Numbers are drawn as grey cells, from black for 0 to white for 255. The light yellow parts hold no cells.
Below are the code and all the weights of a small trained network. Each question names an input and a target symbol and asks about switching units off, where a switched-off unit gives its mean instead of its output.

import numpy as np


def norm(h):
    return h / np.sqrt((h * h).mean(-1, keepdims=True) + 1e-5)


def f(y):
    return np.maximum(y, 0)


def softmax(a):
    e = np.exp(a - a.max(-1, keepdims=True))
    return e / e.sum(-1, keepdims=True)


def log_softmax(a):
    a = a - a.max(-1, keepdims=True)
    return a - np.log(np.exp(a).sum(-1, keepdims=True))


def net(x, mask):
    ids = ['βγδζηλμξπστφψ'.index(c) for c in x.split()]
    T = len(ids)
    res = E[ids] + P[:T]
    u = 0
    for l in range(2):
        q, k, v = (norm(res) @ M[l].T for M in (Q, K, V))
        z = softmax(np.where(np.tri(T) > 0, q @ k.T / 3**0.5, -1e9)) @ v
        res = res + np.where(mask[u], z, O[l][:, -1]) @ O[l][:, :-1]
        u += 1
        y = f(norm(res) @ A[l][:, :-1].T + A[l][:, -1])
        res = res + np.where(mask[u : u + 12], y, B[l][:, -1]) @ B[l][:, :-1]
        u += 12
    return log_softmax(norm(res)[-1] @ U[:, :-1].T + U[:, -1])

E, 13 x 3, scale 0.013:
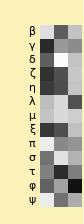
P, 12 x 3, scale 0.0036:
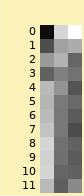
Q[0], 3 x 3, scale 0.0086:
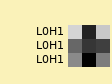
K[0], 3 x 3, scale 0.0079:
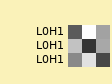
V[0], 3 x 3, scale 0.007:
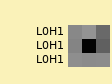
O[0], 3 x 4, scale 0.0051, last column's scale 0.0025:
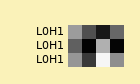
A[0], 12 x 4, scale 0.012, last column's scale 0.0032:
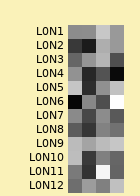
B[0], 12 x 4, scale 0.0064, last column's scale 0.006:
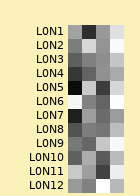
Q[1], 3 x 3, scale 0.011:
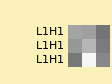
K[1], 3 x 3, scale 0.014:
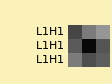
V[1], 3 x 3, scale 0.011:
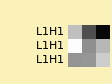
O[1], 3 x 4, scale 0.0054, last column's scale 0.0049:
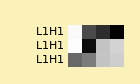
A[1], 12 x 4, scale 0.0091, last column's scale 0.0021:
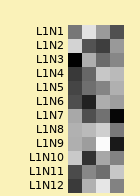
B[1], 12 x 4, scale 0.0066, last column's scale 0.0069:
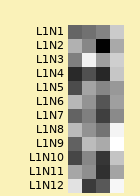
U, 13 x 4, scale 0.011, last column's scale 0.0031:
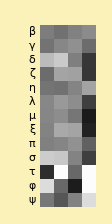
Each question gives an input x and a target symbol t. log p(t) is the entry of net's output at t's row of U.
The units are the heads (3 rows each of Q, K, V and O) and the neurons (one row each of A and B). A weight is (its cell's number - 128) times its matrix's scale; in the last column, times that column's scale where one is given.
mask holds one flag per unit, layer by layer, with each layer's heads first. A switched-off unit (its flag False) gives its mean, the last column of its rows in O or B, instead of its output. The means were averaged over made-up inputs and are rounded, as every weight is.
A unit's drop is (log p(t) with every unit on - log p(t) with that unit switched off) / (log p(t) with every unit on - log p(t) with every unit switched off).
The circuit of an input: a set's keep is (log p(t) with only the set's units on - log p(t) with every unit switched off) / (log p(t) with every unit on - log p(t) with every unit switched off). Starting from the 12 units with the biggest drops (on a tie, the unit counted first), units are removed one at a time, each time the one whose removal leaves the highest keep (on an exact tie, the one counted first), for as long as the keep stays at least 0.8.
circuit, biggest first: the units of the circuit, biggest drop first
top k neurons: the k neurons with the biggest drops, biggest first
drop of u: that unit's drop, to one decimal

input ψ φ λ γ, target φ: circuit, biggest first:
(L1H1 L0N6)
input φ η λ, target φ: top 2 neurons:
(L0N2 L0N6)
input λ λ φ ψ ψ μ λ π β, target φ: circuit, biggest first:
(L1H1 L0N2 L0N5)
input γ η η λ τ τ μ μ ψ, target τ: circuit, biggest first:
(L1H1 L0N5)
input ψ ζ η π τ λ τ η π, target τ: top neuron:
(L0N5)
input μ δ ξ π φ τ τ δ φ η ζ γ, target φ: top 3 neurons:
(L0N5 L0N6 L0N10)
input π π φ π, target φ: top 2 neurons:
(L0N2 L0N5)
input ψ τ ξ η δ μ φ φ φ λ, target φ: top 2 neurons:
(L0N2 L0N11)
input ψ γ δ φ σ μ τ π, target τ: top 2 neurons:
(L0N6 L0N11)
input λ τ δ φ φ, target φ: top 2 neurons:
(L0N6 L0N5)
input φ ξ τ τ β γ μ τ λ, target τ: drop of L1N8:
0.1
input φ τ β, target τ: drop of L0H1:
0.1
